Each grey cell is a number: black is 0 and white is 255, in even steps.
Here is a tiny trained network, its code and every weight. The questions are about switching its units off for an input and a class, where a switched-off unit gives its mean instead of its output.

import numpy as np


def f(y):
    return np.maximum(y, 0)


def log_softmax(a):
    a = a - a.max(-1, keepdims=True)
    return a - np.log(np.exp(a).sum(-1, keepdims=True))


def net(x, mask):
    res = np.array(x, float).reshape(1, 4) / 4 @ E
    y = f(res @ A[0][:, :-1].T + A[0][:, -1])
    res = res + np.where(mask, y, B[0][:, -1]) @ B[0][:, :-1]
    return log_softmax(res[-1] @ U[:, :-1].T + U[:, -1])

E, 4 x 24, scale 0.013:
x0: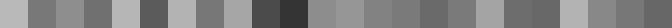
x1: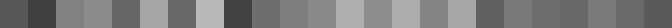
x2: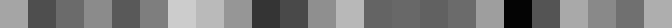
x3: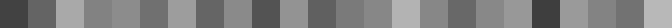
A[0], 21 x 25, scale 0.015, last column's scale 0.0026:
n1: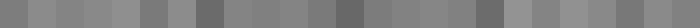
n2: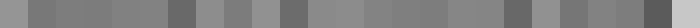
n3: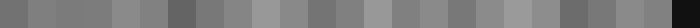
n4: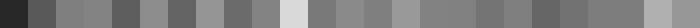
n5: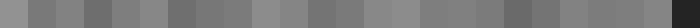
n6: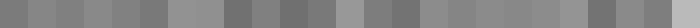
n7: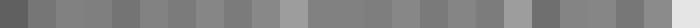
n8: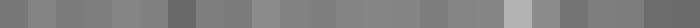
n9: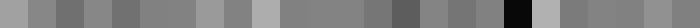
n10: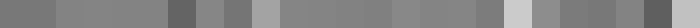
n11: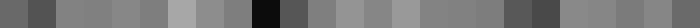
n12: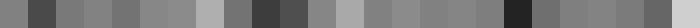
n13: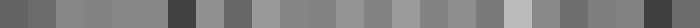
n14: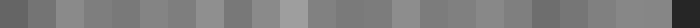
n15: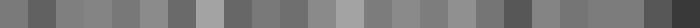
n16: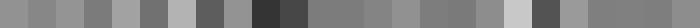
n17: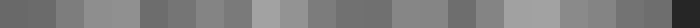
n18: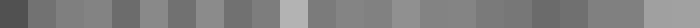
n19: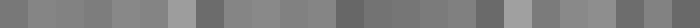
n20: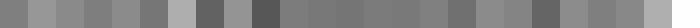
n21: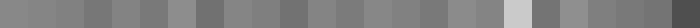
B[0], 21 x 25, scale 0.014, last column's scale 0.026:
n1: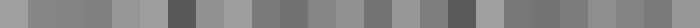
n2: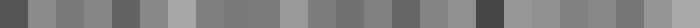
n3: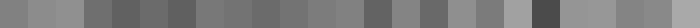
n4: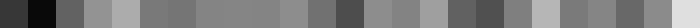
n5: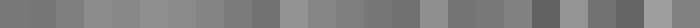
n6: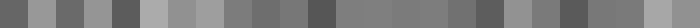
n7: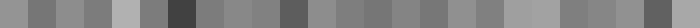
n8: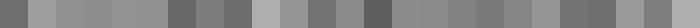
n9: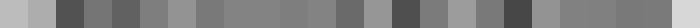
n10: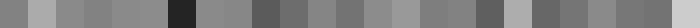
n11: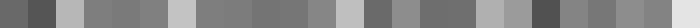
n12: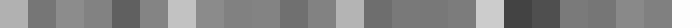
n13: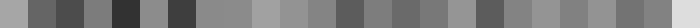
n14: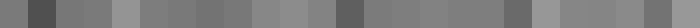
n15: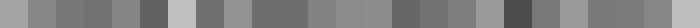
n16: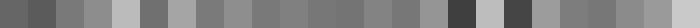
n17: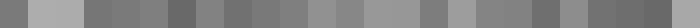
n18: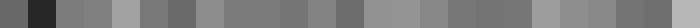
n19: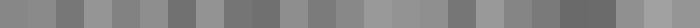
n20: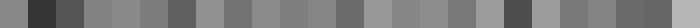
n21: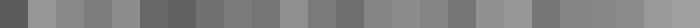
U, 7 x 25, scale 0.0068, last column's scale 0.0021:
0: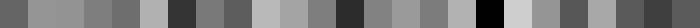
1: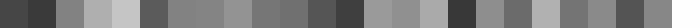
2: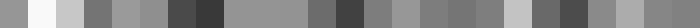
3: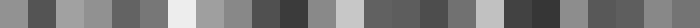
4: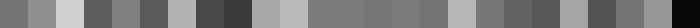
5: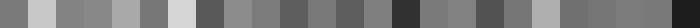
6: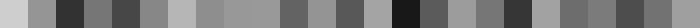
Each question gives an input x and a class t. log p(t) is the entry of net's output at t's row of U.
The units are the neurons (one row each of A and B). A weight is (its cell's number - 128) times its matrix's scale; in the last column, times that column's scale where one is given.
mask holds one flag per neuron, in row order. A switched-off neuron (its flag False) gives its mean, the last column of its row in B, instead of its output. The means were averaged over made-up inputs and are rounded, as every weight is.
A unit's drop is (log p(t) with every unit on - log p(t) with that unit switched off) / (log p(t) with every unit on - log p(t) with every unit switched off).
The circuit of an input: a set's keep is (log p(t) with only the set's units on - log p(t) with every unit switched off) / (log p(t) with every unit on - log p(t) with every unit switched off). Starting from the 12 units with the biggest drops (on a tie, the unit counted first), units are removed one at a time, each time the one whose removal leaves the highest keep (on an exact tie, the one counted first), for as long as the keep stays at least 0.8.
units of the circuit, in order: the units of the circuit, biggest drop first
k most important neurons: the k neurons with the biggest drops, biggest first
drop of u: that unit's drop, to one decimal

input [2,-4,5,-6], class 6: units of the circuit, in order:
(n9)
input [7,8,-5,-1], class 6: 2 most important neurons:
(n15 n4)
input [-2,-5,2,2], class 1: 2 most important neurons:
(n12 n13)
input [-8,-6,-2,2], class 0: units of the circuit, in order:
(n16 n12)
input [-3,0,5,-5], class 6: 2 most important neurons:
(n9 n11)
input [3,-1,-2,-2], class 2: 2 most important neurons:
(n4 n12)
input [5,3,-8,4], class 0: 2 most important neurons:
(n13 n12)
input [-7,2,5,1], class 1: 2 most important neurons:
(n4 n18)
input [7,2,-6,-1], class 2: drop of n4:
0.4
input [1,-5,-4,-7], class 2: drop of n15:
-0.1
